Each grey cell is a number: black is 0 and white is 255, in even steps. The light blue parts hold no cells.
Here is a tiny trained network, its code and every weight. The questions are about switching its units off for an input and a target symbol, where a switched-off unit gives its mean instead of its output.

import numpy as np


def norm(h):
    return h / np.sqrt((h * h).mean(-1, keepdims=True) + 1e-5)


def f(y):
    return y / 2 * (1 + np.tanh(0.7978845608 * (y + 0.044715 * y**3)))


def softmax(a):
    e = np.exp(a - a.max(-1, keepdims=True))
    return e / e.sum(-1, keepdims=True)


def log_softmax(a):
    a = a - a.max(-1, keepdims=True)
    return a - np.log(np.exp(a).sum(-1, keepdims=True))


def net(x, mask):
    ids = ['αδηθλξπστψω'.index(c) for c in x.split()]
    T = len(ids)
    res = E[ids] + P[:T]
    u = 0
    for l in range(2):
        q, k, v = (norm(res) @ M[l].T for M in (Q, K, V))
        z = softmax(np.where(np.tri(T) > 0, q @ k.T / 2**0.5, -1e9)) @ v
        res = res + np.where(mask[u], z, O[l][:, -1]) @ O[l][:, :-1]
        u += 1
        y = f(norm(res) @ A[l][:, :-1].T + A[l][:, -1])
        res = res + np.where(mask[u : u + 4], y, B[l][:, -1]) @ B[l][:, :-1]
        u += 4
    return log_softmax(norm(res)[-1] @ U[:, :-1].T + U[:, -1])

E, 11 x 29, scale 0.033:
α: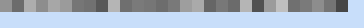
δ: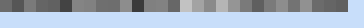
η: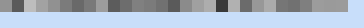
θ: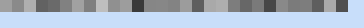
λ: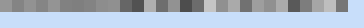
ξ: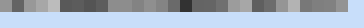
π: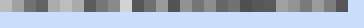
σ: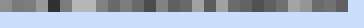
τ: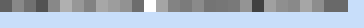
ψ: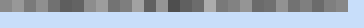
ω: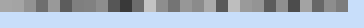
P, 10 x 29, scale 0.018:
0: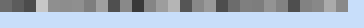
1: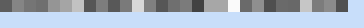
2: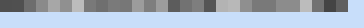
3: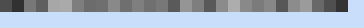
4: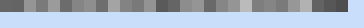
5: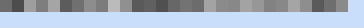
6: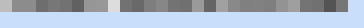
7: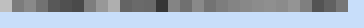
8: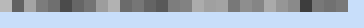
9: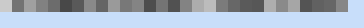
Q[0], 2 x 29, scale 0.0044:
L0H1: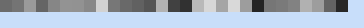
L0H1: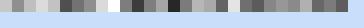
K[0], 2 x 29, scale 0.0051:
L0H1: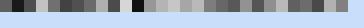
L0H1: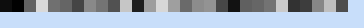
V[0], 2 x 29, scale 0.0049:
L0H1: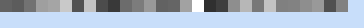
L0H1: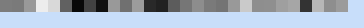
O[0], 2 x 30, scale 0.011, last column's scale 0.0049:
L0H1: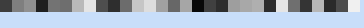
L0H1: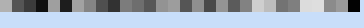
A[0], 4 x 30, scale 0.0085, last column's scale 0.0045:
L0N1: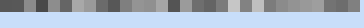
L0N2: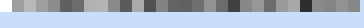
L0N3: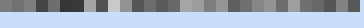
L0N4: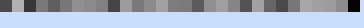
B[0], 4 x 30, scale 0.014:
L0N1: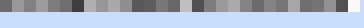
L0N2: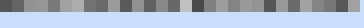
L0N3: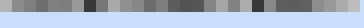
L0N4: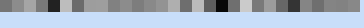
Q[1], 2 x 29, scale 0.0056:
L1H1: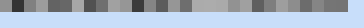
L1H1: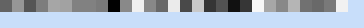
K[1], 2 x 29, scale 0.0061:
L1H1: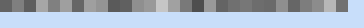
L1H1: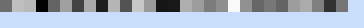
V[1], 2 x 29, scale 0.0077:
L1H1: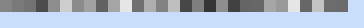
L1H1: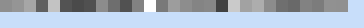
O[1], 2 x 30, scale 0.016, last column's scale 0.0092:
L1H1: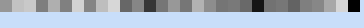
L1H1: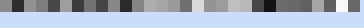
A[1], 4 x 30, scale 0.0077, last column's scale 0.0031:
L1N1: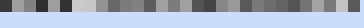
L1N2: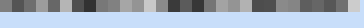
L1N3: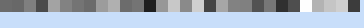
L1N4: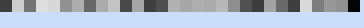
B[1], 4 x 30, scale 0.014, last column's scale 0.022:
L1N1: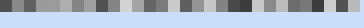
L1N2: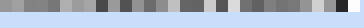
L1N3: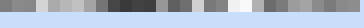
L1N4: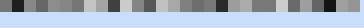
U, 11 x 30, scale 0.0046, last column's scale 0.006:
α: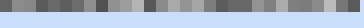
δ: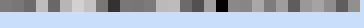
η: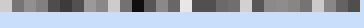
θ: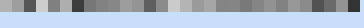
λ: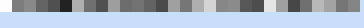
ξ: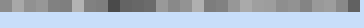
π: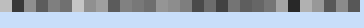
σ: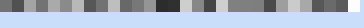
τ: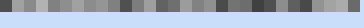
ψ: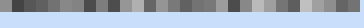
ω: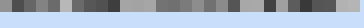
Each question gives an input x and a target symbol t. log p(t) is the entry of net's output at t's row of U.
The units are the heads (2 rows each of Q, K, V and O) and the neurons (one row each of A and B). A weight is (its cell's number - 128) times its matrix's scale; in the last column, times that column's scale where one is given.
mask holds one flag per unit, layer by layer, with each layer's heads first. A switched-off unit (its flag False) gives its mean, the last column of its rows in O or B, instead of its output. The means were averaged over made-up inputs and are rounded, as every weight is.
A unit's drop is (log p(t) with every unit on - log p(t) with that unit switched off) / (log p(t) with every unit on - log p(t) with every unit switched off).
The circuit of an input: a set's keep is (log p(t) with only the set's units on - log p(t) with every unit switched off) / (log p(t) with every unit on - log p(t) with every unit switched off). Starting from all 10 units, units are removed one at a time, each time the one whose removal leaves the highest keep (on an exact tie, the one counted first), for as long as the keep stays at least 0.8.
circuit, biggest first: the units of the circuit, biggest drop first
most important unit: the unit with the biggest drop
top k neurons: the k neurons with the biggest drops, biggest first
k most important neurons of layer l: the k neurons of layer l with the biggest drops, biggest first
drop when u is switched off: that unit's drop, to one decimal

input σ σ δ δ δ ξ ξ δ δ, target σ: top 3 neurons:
L1N2, L1N1, L1N4
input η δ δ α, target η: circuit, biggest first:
L0H1, L0N1, L1N1
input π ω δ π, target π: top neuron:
L1N4
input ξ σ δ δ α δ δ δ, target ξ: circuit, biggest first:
L1N3, L1H1, L0H1
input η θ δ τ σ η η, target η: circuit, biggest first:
L0H1, L0N1
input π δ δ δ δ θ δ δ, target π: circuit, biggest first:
L1H1, L1N4, L0N1
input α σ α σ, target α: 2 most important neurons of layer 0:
L0N1, L0N2
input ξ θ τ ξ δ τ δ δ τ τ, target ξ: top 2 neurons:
L1N3, L1N2
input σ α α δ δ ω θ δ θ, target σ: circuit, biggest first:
L1H1, L1N2, L0N2
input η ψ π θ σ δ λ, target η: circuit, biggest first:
L0H1, L0N1, L1N1, L1H1
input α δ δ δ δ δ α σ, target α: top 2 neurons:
L1N1, L1N2
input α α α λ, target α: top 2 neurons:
L1N1, L0N1
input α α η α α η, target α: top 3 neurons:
L1N1, L1N2, L0N1
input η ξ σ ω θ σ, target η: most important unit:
L0H1
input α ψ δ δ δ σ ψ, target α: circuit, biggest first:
L0H1, L1N1, L1H1, L1N2
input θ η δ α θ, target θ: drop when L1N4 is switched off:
0.1
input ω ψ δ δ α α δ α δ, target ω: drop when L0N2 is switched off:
0.0
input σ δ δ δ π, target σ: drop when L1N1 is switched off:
0.2
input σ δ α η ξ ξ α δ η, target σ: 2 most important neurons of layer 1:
L1N2, L1N1
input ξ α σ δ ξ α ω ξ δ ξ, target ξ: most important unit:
L1H1
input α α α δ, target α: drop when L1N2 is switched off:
0.2
